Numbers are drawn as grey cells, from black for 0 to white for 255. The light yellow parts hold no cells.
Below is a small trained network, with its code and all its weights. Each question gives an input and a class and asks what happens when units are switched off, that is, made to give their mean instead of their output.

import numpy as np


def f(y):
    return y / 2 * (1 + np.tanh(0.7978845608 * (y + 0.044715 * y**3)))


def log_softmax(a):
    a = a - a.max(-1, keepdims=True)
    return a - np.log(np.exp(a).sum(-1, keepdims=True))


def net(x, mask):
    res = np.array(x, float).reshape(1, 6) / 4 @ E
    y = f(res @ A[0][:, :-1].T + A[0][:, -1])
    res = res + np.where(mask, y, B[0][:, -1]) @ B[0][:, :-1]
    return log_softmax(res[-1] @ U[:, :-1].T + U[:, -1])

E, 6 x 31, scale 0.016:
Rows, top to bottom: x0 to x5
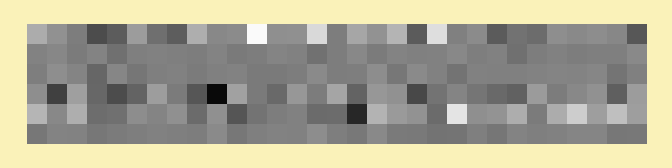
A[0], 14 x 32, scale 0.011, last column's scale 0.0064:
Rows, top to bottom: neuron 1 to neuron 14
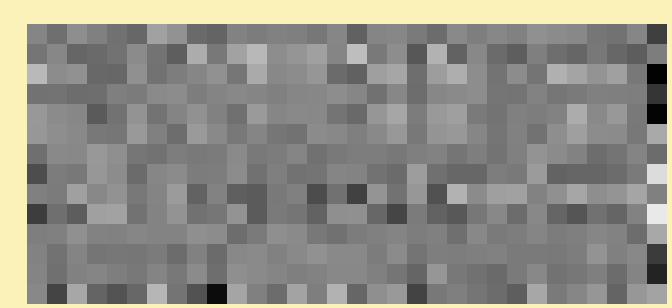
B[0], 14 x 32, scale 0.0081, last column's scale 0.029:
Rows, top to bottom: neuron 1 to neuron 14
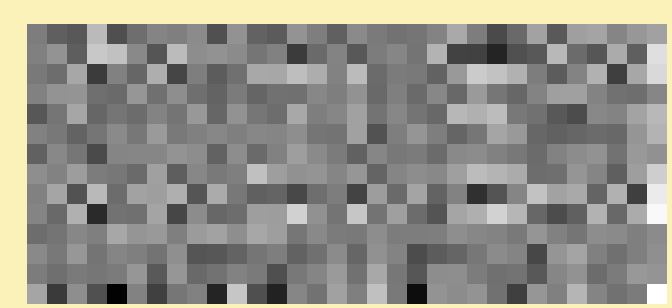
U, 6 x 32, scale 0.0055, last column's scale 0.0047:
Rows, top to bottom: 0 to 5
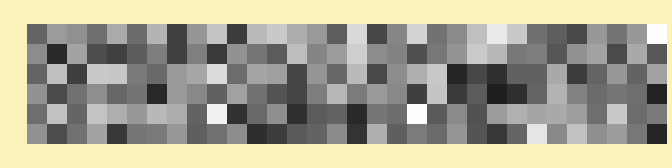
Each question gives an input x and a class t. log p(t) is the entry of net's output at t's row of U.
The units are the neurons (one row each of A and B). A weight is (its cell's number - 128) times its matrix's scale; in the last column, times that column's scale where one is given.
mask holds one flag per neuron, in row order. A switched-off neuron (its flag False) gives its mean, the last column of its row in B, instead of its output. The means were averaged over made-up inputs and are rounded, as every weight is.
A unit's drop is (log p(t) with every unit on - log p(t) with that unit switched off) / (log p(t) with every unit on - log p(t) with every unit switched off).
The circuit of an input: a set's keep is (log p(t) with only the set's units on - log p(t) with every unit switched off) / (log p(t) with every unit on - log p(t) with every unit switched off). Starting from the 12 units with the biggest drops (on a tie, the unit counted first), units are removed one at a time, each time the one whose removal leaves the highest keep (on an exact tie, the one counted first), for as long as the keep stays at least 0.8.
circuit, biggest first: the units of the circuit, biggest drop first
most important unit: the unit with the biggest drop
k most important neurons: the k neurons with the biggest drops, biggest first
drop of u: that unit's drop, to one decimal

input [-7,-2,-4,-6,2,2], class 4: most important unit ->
neuron 9
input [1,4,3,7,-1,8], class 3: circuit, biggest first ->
[neuron 10; neuron 3]
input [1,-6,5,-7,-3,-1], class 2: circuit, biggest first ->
[neuron 3; neuron 14]
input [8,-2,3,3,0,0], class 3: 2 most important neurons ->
[neuron 2; neuron 10]
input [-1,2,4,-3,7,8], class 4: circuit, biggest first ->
[neuron 9; neuron 14]
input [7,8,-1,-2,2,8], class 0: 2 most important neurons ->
[neuron 14; neuron 3]
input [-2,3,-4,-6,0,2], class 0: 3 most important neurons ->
[neuron 14; neuron 2; neuron 9]
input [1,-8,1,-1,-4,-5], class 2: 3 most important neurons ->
[neuron 14; neuron 2; neuron 3]
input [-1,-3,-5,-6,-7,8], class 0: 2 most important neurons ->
[neuron 10; neuron 14]
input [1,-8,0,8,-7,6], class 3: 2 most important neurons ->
[neuron 2; neuron 3]
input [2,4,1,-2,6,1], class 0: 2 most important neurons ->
[neuron 14; neuron 3]
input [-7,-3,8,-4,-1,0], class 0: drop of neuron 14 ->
0.4
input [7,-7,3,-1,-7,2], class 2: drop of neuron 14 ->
0.4
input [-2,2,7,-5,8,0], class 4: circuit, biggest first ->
[neuron 9]
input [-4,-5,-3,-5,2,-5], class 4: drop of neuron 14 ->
0.2
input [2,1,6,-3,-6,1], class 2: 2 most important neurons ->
[neuron 2; neuron 14]
